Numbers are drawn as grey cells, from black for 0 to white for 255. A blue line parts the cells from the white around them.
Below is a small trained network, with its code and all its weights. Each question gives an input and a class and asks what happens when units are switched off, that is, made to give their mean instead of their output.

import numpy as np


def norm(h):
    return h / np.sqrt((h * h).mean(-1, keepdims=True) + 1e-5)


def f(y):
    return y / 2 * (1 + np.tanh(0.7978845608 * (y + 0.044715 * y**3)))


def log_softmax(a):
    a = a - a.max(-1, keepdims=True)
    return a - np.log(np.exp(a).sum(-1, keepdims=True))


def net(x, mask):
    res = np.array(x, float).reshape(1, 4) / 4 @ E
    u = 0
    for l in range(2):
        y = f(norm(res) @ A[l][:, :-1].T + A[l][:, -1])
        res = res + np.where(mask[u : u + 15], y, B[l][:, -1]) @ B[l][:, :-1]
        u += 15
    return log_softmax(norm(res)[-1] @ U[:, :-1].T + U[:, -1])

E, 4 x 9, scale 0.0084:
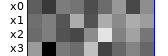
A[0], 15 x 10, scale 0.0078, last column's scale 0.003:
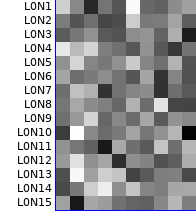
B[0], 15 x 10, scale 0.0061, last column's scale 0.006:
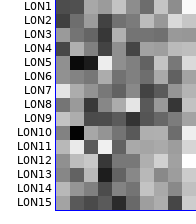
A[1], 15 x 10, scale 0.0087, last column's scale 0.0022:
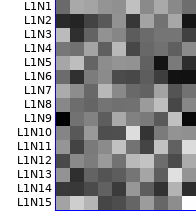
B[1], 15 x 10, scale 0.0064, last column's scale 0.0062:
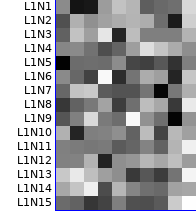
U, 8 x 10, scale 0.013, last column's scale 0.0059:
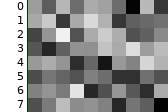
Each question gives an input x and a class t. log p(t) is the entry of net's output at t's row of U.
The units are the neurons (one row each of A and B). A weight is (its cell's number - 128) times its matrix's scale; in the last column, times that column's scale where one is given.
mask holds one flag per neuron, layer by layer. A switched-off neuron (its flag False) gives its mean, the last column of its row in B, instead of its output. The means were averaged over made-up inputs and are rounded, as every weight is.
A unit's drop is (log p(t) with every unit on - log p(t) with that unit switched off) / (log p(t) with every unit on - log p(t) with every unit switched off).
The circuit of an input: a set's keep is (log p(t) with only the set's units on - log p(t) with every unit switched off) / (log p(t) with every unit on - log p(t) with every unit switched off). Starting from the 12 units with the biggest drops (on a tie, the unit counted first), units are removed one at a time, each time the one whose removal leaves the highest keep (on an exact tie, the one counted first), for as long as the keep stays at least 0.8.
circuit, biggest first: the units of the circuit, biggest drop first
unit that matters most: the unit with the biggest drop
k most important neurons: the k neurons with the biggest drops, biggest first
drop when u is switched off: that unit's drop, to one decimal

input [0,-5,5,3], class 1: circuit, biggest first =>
(L0N11 L0N10)
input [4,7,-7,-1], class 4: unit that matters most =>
L0N5
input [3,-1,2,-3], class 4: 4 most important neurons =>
(L0N7 L1N13 L0N12 L0N3)
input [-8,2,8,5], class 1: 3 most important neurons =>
(L0N11 L0N10 L0N13)
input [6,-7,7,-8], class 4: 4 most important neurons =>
(L0N7 L0N12 L0N9 L0N10)
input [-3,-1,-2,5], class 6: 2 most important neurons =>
(L0N12 L0N15)
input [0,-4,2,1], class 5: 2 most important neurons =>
(L1N5 L0N12)
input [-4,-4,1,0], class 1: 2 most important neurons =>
(L0N11 L0N15)
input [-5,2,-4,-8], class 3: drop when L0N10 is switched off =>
0.1
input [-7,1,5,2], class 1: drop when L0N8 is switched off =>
0.2
